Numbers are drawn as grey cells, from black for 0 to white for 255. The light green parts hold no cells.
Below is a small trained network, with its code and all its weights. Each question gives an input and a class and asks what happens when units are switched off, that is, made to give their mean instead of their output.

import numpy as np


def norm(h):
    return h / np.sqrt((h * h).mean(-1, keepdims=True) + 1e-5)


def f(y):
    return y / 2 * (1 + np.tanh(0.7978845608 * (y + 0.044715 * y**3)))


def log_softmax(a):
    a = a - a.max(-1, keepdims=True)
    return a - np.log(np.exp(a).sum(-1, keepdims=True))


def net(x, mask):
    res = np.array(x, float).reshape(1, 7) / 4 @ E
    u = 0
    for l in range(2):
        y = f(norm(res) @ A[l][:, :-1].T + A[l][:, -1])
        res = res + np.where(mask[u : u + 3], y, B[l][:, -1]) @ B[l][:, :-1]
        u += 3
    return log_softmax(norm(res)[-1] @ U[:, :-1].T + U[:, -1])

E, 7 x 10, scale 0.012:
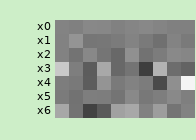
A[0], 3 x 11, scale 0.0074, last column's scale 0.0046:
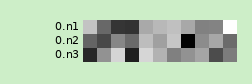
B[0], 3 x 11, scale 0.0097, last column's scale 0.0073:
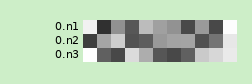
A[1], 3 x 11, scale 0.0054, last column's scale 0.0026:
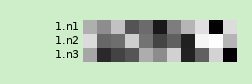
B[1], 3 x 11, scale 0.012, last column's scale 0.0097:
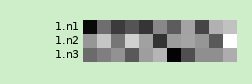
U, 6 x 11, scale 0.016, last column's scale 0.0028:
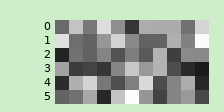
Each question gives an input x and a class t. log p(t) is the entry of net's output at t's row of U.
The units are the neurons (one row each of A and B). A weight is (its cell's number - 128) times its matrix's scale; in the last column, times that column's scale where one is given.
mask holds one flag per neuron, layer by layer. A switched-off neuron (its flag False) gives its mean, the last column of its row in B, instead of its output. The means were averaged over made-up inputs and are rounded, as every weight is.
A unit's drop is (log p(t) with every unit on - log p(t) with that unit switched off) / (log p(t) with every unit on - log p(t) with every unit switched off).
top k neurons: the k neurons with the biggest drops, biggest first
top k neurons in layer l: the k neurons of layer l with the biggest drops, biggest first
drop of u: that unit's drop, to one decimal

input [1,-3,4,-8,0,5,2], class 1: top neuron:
[0.n3]
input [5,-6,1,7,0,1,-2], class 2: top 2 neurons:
[0.n3; 1.n2]
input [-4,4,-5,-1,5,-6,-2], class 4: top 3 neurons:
[0.n3; 0.n1; 1.n2]
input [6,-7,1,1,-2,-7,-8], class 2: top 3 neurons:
[0.n3; 1.n1; 1.n2]
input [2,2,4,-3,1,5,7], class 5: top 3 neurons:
[0.n2; 1.n2; 1.n3]
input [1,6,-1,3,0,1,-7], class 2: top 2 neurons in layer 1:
[1.n1; 1.n2]
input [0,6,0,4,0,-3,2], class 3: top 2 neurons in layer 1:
[1.n2; 1.n1]
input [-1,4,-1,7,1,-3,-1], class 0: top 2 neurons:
[0.n2; 1.n3]
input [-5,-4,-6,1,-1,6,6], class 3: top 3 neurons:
[0.n3; 1.n2; 1.n1]
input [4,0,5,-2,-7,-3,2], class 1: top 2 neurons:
[0.n3; 0.n1]
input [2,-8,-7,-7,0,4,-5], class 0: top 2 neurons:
[0.n3; 1.n1]
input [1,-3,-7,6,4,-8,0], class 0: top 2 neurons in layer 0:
[0.n1; 0.n3]
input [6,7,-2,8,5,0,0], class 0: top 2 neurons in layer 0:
[0.n1; 0.n3]
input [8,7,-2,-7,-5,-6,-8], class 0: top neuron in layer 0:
[0.n3]
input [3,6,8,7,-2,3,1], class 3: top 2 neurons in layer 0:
[0.n3; 0.n2]
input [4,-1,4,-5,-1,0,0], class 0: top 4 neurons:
[0.n3; 1.n2; 0.n1; 0.n2]
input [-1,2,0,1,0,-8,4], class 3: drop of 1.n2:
0.2
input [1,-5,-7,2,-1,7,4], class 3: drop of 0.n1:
-0.1
